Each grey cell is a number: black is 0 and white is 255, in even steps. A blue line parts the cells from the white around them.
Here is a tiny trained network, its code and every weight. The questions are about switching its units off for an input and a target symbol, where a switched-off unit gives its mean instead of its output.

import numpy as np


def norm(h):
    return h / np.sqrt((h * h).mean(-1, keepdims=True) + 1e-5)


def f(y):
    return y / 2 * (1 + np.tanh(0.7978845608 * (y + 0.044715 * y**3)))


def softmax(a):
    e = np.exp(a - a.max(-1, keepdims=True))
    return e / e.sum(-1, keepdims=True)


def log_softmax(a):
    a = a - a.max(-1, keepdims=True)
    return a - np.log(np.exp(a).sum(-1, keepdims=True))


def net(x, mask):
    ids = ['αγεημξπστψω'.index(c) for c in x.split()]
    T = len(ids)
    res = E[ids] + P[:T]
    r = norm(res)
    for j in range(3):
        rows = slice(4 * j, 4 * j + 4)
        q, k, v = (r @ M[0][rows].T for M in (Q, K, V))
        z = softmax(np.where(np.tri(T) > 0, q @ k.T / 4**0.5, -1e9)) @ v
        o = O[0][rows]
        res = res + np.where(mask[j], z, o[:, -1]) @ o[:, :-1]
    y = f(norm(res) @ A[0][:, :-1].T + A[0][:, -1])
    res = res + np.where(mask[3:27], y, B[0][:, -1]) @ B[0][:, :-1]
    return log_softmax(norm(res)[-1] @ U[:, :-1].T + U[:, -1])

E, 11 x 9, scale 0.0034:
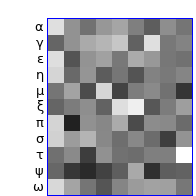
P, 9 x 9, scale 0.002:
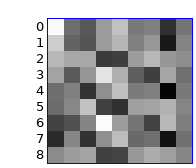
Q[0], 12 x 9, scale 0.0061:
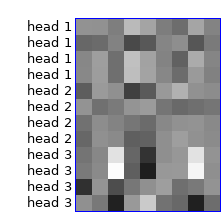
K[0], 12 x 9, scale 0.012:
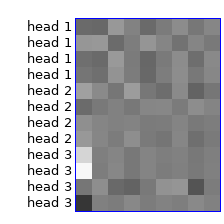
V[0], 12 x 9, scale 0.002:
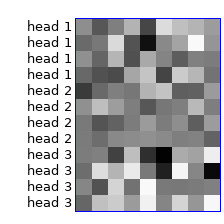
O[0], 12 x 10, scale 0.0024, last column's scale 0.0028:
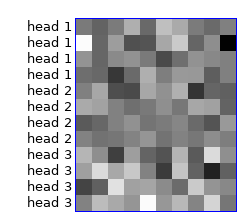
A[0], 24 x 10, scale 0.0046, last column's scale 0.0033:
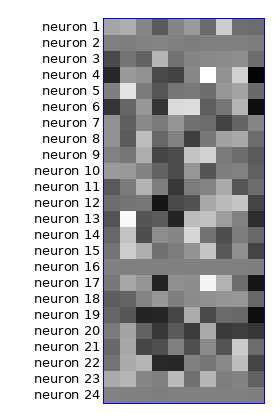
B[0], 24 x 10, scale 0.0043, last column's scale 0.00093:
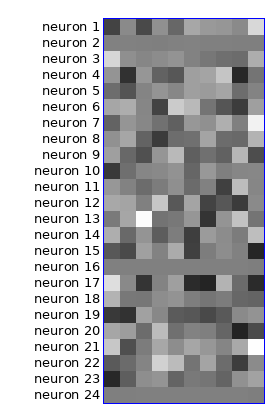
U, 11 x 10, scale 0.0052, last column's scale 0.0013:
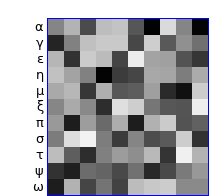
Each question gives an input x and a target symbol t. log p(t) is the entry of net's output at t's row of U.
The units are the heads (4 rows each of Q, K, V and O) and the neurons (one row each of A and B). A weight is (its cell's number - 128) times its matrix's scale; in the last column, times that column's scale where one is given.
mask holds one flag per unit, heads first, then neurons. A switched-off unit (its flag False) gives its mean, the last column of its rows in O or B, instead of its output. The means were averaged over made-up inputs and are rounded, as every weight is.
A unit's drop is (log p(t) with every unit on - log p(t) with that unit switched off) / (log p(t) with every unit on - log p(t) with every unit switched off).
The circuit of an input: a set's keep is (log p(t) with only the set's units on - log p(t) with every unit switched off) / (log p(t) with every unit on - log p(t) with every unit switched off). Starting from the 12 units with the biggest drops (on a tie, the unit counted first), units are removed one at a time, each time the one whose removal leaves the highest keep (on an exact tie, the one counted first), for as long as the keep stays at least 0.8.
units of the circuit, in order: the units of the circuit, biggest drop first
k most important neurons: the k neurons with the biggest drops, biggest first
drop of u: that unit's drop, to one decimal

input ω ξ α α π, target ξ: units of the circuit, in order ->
head 3; neuron 6
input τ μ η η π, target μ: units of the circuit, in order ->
head 3; neuron 20
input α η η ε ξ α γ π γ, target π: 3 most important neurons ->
neuron 4; neuron 17; neuron 15
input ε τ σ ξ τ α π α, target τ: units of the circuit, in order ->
head 3; neuron 21
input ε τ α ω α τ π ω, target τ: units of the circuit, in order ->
head 3
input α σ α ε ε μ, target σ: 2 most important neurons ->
neuron 13; neuron 11
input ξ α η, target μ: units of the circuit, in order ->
neuron 12; neuron 22
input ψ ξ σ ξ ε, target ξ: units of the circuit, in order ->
head 3; neuron 6
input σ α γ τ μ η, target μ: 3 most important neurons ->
neuron 12; neuron 22; neuron 8
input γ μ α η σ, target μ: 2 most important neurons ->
neuron 20; neuron 13
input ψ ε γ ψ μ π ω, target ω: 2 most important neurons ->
neuron 1; neuron 21
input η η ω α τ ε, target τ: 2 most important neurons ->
neuron 9; neuron 11
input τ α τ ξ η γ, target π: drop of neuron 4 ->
0.4
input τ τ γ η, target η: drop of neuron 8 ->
0.5
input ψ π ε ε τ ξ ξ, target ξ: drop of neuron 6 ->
0.5
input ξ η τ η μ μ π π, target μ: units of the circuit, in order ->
head 3
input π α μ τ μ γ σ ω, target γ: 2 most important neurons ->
neuron 23; neuron 15
